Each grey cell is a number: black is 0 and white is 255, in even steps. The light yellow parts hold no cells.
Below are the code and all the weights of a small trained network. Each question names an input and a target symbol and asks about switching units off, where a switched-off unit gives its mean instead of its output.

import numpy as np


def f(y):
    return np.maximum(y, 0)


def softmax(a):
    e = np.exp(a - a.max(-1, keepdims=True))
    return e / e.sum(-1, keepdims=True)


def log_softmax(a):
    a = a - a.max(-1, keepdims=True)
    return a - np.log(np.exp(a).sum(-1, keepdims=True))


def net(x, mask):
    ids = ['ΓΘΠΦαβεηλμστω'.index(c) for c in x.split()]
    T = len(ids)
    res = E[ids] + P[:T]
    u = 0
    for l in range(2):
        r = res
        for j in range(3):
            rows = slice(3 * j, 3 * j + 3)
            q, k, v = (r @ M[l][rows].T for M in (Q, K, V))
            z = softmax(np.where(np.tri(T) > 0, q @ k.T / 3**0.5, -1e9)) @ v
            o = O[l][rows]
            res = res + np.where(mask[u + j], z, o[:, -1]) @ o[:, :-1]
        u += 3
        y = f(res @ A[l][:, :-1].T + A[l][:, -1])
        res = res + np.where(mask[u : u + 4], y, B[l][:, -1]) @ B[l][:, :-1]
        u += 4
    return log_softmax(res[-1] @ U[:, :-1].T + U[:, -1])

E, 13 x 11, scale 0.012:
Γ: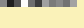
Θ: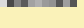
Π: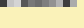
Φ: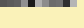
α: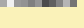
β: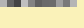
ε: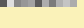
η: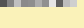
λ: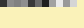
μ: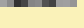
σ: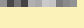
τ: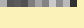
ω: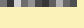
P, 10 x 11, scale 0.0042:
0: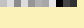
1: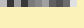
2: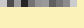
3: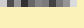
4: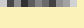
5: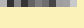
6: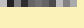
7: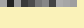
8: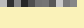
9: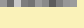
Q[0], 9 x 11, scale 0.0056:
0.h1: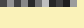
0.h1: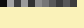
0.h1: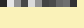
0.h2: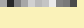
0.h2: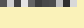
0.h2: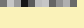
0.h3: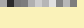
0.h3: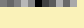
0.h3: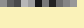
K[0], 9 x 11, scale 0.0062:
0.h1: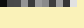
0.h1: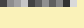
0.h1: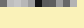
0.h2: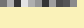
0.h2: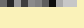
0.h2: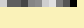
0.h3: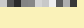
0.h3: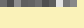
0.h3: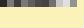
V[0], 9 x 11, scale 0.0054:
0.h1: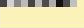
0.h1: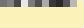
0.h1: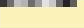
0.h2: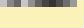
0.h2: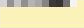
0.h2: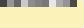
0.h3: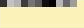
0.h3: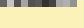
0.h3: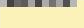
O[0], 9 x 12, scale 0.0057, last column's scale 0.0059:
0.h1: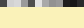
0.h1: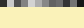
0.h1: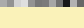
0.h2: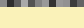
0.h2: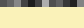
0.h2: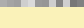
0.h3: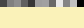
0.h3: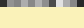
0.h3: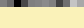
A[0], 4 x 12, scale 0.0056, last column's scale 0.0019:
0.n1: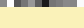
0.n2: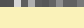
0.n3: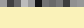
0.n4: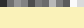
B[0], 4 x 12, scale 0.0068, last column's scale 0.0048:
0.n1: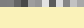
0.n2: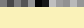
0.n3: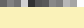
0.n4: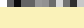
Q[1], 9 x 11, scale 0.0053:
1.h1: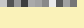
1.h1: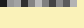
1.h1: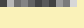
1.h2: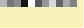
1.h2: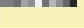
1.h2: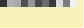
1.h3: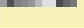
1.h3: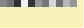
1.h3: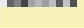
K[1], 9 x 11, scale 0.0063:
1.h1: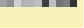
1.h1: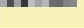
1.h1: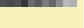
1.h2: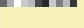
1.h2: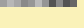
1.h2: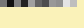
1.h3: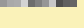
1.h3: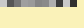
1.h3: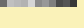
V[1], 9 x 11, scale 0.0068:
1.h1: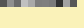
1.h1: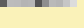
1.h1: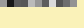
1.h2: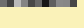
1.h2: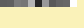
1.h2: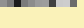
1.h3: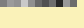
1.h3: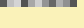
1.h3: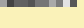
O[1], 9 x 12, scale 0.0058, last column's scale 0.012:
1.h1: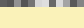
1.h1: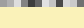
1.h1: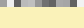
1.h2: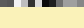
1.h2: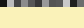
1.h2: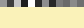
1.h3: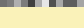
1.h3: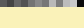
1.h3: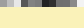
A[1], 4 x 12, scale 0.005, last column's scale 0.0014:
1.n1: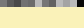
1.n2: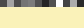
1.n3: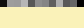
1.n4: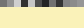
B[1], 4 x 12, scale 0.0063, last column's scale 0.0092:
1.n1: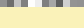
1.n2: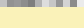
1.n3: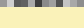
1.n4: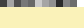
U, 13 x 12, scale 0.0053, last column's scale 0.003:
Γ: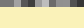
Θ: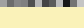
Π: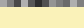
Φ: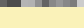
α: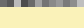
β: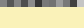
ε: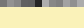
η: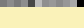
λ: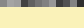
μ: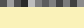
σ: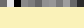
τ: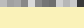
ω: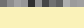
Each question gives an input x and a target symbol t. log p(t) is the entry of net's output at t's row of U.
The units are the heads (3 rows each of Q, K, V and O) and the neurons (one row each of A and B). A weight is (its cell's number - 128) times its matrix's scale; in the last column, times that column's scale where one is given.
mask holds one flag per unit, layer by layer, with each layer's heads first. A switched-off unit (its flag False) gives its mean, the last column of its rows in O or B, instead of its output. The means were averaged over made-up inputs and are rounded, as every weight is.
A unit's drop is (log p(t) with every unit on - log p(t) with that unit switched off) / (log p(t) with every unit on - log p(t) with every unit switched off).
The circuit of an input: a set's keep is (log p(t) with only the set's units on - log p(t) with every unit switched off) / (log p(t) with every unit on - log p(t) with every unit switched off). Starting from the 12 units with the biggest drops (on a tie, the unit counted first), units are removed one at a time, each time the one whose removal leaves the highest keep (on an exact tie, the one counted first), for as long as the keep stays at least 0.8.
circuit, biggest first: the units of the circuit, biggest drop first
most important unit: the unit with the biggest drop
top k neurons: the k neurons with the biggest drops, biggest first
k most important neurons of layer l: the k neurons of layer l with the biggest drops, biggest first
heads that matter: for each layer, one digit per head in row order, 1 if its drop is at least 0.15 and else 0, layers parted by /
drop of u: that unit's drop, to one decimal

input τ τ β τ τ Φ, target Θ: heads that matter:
100 / 000
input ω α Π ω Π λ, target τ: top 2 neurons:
(0.n4 1.n2)
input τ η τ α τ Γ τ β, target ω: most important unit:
0.n3
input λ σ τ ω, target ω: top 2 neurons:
(0.n2 1.n4)
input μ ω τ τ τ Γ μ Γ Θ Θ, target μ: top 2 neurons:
(1.n4 1.n2)
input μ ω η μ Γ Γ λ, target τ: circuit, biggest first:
(1.n2 0.h3 1.n1)
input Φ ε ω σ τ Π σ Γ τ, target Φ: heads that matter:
100 / 101
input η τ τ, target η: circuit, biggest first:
(1.h2 0.h1 1.h3 1.h1)
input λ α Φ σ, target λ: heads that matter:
011 / 110
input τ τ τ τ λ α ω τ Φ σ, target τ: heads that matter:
011 / 110
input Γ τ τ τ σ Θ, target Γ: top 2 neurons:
(0.n3 0.n4)
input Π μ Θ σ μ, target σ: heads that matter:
100 / 111
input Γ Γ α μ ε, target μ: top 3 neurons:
(1.n4 0.n3 0.n1)
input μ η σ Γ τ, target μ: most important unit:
0.n4
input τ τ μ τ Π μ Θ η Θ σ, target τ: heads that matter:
010 / 110
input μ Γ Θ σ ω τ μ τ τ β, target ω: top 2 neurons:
(0.n3 1.n4)
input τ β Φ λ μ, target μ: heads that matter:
001 / 111
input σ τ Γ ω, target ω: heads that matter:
000 / 010
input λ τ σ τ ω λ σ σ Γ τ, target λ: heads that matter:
101 / 110
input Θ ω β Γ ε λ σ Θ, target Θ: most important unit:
0.h3
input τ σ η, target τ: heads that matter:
010 / 110
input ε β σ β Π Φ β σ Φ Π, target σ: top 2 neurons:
(1.n2 0.n2)
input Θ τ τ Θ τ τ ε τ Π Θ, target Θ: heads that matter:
011 / 111
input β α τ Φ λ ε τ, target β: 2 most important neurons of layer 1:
(1.n4 1.n2)
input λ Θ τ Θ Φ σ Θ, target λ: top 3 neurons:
(1.n4 0.n4 0.n1)
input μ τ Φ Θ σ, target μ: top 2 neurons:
(0.n4 1.n4)
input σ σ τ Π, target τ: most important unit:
0.h3
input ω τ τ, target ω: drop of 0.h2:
0.0
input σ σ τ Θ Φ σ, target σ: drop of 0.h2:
0.1
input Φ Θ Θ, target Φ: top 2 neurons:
(1.n1 0.n3)
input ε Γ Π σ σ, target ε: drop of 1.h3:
0.2
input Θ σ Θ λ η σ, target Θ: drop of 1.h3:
0.2
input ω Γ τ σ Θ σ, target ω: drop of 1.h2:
0.7
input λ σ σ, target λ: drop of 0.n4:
0.1
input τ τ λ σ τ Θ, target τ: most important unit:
0.h2
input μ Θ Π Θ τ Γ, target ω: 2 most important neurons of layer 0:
(0.n3 0.n1)
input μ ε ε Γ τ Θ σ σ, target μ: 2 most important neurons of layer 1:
(1.n4 1.n2)
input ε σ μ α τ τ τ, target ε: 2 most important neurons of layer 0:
(0.n1 0.n4)
